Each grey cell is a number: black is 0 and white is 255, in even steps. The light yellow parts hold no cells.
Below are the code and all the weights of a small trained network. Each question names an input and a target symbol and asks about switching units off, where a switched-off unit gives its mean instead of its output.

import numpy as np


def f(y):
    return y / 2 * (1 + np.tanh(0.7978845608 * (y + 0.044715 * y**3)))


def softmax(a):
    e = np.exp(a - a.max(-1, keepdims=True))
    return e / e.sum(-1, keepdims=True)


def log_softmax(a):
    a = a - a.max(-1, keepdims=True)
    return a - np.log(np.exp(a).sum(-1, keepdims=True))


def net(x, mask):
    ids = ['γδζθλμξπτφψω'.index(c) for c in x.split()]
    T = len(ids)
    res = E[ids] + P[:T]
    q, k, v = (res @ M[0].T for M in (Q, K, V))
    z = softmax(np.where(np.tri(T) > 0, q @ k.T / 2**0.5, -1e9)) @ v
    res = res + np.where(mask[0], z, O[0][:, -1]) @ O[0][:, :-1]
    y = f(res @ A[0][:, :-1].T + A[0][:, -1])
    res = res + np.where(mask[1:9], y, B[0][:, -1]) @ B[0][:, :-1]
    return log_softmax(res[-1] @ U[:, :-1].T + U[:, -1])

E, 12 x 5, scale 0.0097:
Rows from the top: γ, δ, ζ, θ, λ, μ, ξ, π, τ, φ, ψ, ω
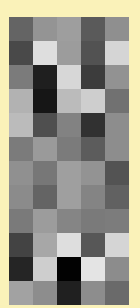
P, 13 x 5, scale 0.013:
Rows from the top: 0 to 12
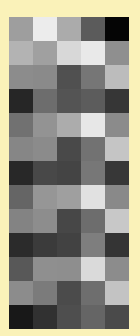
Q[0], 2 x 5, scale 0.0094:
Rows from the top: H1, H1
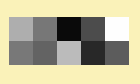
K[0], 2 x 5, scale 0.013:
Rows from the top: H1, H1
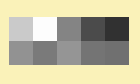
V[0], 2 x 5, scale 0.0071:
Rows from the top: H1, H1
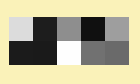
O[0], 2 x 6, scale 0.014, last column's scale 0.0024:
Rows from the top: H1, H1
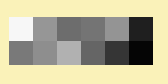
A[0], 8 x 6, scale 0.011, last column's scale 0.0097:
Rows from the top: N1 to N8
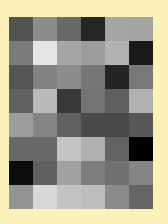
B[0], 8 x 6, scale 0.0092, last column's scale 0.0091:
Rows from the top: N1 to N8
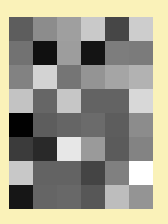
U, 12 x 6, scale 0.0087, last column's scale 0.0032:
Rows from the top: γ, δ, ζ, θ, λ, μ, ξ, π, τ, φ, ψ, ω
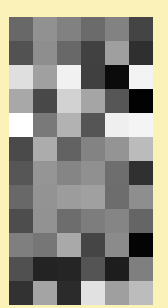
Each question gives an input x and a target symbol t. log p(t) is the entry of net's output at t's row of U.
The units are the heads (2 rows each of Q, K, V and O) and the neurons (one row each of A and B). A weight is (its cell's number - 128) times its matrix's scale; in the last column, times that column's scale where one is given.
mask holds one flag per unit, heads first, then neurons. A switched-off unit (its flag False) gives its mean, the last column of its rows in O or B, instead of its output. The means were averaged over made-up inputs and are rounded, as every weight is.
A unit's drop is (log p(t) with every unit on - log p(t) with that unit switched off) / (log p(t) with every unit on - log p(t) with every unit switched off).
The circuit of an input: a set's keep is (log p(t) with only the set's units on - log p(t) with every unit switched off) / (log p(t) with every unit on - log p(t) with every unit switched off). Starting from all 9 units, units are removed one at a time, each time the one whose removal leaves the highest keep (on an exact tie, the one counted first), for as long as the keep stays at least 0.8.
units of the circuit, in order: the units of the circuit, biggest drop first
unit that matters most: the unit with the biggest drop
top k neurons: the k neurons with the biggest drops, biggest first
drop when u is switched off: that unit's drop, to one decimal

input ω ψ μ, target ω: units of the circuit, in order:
[H1, N7]
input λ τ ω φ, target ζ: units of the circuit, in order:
[N7, H1, N8]
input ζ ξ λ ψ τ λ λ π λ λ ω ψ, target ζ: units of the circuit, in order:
[H1, N4]
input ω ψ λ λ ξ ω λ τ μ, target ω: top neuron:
[N1]
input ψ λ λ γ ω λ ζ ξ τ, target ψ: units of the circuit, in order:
[H1, N7]
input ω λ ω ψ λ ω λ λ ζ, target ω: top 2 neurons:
[N4, N1]
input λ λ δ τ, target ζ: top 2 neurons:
[N4, N8]
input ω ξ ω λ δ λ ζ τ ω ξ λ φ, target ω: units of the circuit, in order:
[H1, N1]
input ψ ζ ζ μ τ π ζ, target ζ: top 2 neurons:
[N3, N8]
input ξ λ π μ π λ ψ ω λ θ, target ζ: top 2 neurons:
[N3, N7]
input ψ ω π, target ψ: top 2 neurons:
[N7, N3]
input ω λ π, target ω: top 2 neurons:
[N7, N4]
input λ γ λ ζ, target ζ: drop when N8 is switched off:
0.2
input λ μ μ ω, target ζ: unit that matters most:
N4
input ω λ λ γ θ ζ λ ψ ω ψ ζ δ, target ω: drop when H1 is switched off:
0.6
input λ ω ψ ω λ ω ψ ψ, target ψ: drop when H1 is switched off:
0.4
